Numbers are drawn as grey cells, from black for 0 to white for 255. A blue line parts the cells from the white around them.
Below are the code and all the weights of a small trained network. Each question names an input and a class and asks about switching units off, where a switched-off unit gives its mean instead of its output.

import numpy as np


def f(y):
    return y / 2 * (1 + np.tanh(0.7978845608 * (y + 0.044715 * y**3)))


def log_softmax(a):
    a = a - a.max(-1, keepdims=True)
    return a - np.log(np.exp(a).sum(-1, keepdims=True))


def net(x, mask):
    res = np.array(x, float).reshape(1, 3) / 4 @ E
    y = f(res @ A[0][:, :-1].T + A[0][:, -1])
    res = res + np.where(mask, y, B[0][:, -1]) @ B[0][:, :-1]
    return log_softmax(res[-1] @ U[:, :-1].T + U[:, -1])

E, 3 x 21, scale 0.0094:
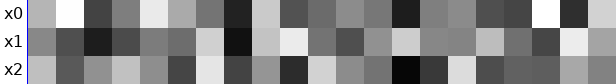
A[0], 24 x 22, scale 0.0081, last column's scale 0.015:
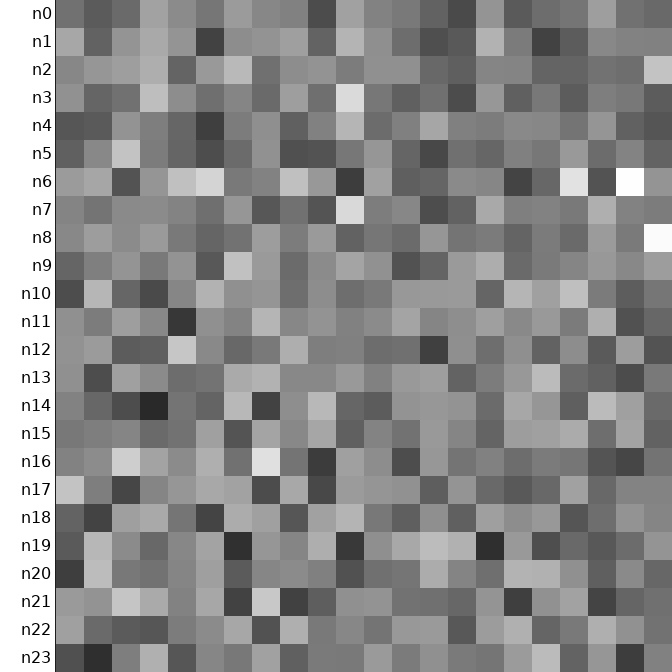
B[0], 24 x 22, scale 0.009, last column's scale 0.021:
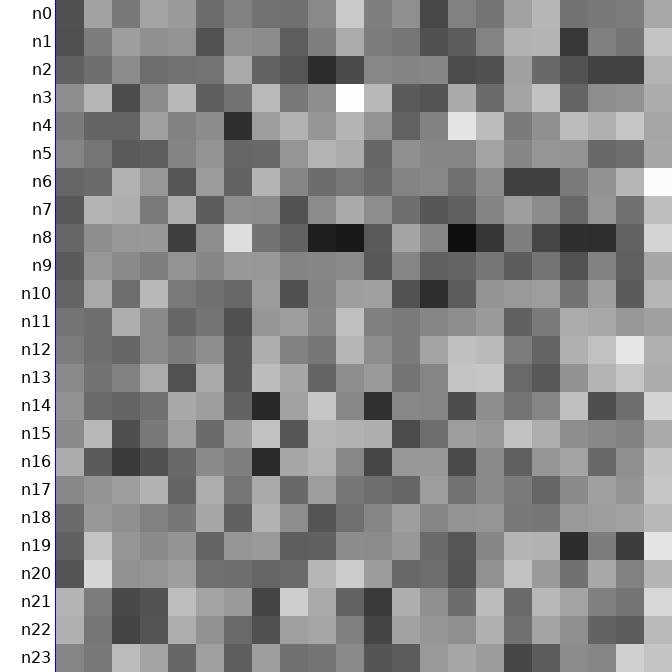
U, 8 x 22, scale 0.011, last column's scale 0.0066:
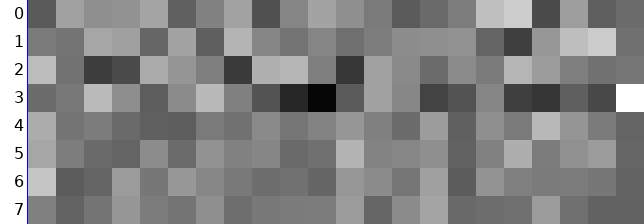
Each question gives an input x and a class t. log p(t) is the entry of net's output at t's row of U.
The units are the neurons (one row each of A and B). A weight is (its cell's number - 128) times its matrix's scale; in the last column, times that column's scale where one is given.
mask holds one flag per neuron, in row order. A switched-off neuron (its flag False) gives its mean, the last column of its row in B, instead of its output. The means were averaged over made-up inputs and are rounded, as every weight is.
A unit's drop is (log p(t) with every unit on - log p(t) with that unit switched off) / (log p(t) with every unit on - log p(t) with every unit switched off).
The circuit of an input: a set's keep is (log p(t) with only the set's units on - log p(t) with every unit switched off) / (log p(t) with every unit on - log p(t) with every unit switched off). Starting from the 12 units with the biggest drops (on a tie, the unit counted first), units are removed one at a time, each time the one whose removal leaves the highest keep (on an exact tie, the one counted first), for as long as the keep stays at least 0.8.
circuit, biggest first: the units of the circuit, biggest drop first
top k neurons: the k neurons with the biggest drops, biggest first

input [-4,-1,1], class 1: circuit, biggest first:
n19
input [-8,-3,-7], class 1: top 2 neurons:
n23; n13
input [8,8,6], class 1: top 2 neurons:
n6; n17
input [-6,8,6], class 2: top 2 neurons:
n14; n22
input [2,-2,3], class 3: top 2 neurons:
n20; n15
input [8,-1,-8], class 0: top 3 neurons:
n19; n20; n10
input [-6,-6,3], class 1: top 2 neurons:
n23; n13
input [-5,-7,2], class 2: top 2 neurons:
n21; n16
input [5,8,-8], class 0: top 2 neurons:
n19; n10
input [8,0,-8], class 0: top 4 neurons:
n19; n20; n10; n15
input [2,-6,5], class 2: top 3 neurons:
n21; n16; n19
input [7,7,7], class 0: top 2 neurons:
n1; n7
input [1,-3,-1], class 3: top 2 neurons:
n14; n22
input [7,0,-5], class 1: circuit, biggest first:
n6
